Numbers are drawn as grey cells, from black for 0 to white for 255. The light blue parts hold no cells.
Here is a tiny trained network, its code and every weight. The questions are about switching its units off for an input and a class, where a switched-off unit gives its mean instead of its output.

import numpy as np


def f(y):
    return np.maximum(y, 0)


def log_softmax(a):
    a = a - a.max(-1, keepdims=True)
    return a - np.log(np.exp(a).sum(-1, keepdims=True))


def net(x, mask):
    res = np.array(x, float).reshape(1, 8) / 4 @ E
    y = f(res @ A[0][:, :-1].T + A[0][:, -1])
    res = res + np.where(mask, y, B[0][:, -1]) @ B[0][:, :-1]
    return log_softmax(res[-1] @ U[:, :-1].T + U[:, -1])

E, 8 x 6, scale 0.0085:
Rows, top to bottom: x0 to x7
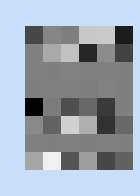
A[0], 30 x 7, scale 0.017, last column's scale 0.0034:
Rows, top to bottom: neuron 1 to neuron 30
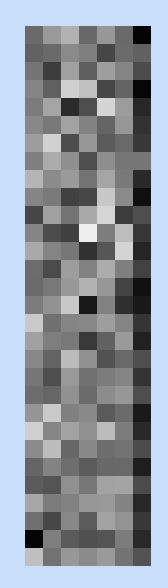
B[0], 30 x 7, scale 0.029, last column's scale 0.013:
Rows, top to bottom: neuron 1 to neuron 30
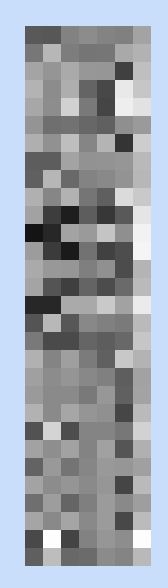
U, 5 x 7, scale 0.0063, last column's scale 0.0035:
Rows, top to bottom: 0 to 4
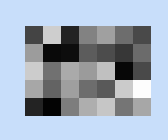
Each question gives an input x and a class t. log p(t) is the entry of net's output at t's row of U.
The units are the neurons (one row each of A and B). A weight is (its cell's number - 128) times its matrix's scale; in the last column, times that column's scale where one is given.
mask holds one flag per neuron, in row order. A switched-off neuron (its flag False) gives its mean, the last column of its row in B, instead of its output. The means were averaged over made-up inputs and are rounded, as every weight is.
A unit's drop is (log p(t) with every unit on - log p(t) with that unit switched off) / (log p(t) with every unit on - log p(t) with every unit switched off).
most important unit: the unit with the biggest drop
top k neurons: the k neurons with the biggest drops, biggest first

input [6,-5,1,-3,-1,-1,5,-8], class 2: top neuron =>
[neuron 13]
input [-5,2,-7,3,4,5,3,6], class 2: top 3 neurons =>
[neuron 7; neuron 11; neuron 22]
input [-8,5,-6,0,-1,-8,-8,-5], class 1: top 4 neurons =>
[neuron 13; neuron 18; neuron 4; neuron 19]
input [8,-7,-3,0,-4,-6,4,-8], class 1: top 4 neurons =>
[neuron 11; neuron 15; neuron 7; neuron 22]
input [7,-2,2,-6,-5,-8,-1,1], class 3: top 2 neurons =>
[neuron 5; neuron 10]
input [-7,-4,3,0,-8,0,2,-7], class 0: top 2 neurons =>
[neuron 23; neuron 17]
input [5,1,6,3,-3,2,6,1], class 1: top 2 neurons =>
[neuron 29; neuron 11]
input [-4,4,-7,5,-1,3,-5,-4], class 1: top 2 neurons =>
[neuron 12; neuron 13]
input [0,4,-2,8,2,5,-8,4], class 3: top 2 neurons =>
[neuron 12; neuron 4]
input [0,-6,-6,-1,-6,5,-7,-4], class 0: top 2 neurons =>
[neuron 16; neuron 23]
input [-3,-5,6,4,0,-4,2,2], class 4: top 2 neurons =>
[neuron 12; neuron 4]
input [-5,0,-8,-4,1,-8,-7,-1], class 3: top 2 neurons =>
[neuron 5; neuron 10]
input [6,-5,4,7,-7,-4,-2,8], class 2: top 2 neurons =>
[neuron 7; neuron 29]
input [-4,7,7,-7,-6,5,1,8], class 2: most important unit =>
neuron 22
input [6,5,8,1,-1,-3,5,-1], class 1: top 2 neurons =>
[neuron 11; neuron 12]
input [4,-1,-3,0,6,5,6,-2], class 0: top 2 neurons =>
[neuron 29; neuron 5]
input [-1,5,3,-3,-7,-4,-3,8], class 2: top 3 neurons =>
[neuron 7; neuron 22; neuron 29]
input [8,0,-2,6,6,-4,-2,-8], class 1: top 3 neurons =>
[neuron 11; neuron 15; neuron 7]
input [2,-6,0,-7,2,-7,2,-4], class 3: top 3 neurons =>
[neuron 5; neuron 10; neuron 16]
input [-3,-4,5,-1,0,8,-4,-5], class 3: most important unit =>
neuron 4
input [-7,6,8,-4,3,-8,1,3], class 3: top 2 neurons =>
[neuron 5; neuron 10]
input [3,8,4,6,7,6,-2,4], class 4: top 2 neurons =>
[neuron 16; neuron 23]
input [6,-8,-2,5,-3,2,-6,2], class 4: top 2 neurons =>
[neuron 12; neuron 13]
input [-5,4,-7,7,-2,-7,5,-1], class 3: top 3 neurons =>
[neuron 5; neuron 10; neuron 11]
